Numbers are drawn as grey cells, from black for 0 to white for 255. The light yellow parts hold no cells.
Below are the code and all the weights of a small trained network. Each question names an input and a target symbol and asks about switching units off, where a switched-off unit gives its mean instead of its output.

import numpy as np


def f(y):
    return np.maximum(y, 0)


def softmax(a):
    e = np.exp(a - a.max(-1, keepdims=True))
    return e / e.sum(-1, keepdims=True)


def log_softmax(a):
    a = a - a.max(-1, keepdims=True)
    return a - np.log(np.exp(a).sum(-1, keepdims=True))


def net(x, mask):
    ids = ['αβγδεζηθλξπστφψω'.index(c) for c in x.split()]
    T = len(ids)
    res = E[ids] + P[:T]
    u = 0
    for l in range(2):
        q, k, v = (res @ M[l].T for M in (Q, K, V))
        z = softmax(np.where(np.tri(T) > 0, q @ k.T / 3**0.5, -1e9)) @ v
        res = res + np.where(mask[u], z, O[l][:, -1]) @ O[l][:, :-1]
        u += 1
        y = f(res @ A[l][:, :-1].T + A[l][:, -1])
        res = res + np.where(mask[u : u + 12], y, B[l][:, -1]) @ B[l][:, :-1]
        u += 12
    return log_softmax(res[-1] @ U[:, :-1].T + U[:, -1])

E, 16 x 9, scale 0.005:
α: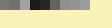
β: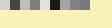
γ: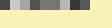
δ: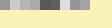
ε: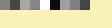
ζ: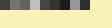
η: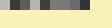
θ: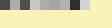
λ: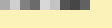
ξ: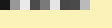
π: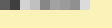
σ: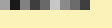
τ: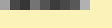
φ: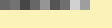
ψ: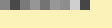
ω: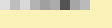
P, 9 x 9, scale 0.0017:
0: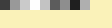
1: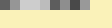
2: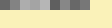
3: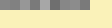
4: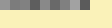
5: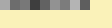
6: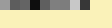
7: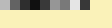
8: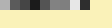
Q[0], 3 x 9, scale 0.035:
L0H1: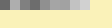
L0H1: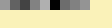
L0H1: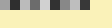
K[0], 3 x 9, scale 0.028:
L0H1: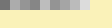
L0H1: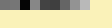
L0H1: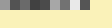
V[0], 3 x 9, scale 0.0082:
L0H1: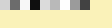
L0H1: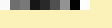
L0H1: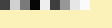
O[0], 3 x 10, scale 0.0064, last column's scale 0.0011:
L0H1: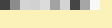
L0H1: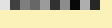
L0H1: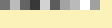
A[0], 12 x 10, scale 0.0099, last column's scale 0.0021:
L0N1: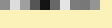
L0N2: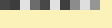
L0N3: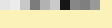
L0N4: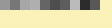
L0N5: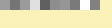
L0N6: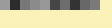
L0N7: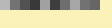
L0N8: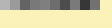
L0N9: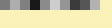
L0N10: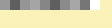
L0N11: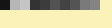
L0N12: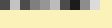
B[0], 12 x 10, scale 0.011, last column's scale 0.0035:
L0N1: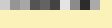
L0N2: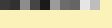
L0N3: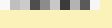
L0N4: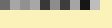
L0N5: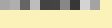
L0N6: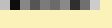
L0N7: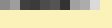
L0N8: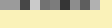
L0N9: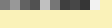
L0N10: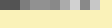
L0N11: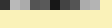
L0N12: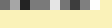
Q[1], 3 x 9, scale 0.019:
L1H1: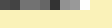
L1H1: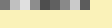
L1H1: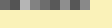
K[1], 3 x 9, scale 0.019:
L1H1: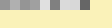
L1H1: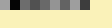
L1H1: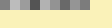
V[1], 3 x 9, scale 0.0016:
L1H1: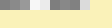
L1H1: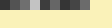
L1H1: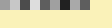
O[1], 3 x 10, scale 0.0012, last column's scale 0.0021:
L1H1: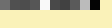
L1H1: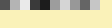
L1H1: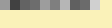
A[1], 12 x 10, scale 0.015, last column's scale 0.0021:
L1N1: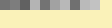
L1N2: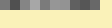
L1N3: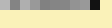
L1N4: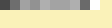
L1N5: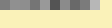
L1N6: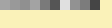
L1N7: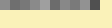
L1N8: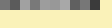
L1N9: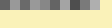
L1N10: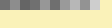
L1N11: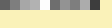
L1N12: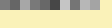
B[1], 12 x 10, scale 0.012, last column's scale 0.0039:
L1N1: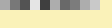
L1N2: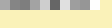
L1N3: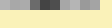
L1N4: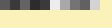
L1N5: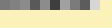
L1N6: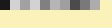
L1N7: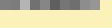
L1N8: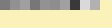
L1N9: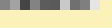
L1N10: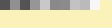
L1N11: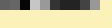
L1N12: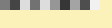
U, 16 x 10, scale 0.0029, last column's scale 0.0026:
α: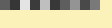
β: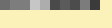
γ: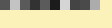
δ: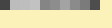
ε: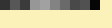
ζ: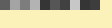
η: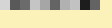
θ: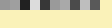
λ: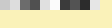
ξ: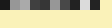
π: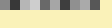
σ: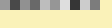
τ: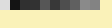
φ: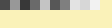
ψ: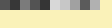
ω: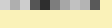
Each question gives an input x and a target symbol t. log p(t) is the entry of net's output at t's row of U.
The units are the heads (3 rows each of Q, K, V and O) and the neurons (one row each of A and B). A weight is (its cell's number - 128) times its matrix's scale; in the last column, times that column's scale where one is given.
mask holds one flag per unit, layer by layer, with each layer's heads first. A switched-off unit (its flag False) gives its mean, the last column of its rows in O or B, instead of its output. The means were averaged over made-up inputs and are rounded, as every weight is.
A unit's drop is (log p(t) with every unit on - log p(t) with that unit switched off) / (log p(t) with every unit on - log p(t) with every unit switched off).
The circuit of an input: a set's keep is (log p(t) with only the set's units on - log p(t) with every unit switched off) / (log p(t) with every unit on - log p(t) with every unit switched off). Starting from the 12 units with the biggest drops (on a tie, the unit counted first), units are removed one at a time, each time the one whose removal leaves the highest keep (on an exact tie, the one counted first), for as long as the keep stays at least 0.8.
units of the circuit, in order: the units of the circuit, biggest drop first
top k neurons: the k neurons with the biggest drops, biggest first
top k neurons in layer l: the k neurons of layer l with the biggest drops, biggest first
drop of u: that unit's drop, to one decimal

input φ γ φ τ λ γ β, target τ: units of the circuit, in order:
(L0H1; L0N6; L0N7)
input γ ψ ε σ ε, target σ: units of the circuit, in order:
(L0H1; L0N6; L1N8; L1N2)
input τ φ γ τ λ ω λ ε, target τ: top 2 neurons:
(L0N6; L0N7)
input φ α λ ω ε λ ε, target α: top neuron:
(L1N12)
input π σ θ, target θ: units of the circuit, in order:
(L1N1; L0N3; L0N12; L0N5)
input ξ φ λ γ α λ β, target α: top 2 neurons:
(L1N12; L0N6)
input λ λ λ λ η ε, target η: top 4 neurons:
(L1N2; L0N4; L0N6; L0N8)
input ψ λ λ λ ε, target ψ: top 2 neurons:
(L1N4; L0N10)
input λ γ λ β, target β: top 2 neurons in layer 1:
(L1N11; L1N12)
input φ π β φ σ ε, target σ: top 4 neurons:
(L0N6; L1N8; L1N2; L0N7)
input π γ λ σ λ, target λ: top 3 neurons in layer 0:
(L0N3; L0N12; L0N9)
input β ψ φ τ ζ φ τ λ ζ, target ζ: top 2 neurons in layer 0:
(L0N4; L0N8)
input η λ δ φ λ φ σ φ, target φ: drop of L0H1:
0.4
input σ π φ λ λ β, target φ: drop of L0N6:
0.1
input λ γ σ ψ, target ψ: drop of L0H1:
0.2
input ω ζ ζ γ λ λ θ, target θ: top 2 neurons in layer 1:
(L1N1; L1N9)
